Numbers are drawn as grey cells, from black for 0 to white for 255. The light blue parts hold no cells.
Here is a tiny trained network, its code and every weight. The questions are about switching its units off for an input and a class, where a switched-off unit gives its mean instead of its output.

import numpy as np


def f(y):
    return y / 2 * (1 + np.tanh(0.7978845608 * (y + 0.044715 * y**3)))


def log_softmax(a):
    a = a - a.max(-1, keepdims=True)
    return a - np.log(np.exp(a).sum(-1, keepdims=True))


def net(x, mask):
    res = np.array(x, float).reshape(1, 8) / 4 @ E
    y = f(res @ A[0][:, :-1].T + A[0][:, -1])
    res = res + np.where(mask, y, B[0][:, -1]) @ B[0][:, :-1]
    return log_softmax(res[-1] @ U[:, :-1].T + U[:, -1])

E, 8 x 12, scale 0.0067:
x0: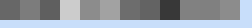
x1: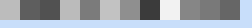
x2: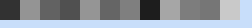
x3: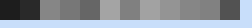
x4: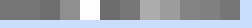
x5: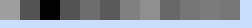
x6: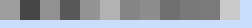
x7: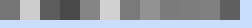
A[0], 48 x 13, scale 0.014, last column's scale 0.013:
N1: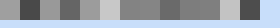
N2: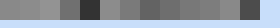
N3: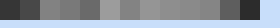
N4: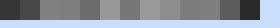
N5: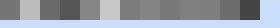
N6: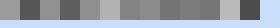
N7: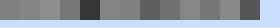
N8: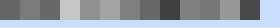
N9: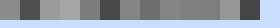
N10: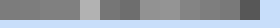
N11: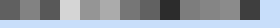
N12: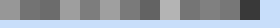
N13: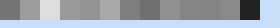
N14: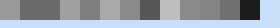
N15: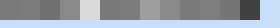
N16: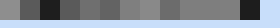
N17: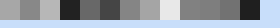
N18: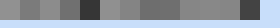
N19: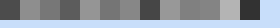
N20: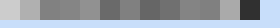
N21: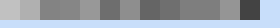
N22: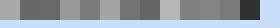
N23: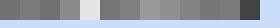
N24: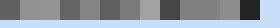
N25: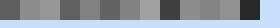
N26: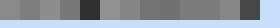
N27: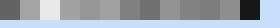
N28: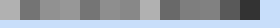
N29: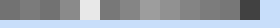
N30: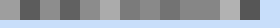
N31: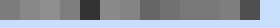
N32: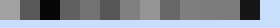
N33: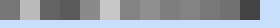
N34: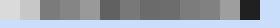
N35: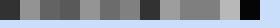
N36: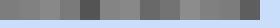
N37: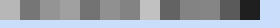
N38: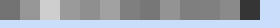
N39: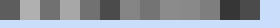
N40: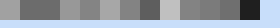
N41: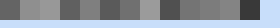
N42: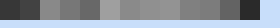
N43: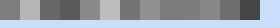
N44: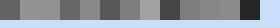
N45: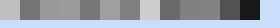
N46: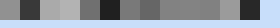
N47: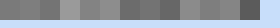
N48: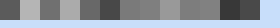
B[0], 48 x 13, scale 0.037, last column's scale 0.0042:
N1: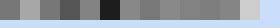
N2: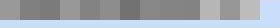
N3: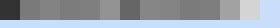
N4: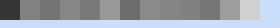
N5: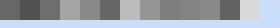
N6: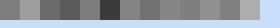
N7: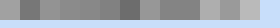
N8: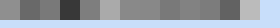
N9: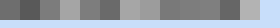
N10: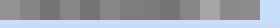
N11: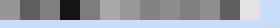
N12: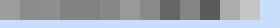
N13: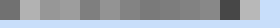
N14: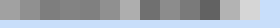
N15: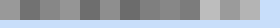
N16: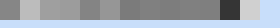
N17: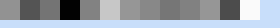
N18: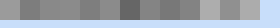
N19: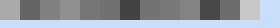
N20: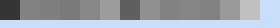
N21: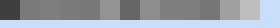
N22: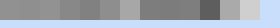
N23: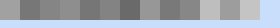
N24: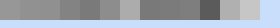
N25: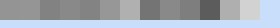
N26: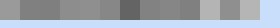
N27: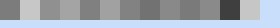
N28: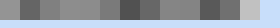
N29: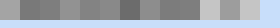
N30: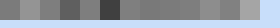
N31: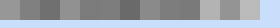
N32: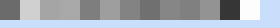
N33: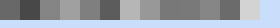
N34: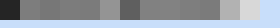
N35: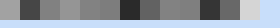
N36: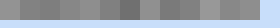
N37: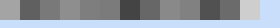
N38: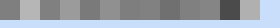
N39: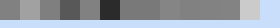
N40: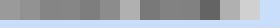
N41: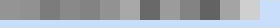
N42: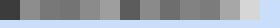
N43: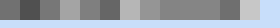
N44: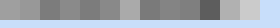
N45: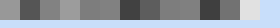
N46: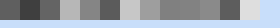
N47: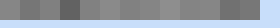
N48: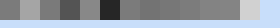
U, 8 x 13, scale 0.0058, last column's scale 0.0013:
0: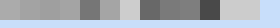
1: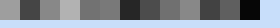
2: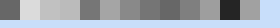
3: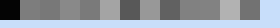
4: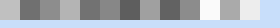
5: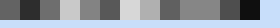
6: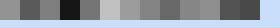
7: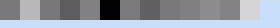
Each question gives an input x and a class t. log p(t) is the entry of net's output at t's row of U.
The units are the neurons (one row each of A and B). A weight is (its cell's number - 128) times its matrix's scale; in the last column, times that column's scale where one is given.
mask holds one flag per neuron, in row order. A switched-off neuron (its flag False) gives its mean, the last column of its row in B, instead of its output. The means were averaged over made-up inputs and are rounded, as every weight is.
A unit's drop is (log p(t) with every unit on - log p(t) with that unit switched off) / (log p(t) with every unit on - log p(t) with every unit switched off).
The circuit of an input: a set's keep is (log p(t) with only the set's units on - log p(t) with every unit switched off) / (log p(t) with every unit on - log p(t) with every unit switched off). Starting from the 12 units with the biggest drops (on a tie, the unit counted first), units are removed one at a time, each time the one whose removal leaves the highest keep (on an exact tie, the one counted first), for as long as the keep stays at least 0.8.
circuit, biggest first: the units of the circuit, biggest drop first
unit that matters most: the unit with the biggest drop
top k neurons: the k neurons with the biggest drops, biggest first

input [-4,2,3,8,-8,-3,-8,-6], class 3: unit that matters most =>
N42
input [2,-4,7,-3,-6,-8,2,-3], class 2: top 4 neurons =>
[N27; N13; N38; N45]
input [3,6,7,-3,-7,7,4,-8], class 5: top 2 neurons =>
[N46; N9]
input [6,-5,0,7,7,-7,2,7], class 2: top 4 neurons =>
[N27; N13; N38; N34]
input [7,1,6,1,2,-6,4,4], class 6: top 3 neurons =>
[N11; N8; N45]
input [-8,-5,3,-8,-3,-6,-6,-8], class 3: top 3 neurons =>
[N34; N20; N21]
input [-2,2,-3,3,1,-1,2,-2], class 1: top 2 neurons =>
[N17; N46]
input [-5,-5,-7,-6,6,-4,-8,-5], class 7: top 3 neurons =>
[N48; N39; N35]
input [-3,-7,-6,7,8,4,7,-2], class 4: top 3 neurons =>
[N29; N23; N15]
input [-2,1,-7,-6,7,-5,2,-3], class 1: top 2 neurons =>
[N45; N37]
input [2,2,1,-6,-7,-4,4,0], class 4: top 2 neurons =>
[N2; N7]
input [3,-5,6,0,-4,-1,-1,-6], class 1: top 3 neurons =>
[N35; N19; N5]
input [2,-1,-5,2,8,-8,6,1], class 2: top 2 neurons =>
[N27; N13]
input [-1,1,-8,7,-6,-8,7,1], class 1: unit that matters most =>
N45
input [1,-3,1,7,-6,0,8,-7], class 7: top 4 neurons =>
[N1; N6; N30; N34]
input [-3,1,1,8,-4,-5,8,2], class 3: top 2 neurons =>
[N42; N3]
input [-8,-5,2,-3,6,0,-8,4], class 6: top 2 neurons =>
[N17; N1]
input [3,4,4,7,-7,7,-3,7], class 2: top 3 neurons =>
[N16; N32; N34]
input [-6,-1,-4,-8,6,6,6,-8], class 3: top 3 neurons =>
[N34; N20; N21]
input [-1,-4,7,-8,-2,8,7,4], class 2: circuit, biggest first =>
[N32]
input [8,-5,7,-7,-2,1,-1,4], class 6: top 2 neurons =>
[N11; N8]
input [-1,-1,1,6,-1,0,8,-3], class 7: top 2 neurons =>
[N1; N6]
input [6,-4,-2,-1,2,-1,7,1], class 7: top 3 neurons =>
[N1; N17; N6]
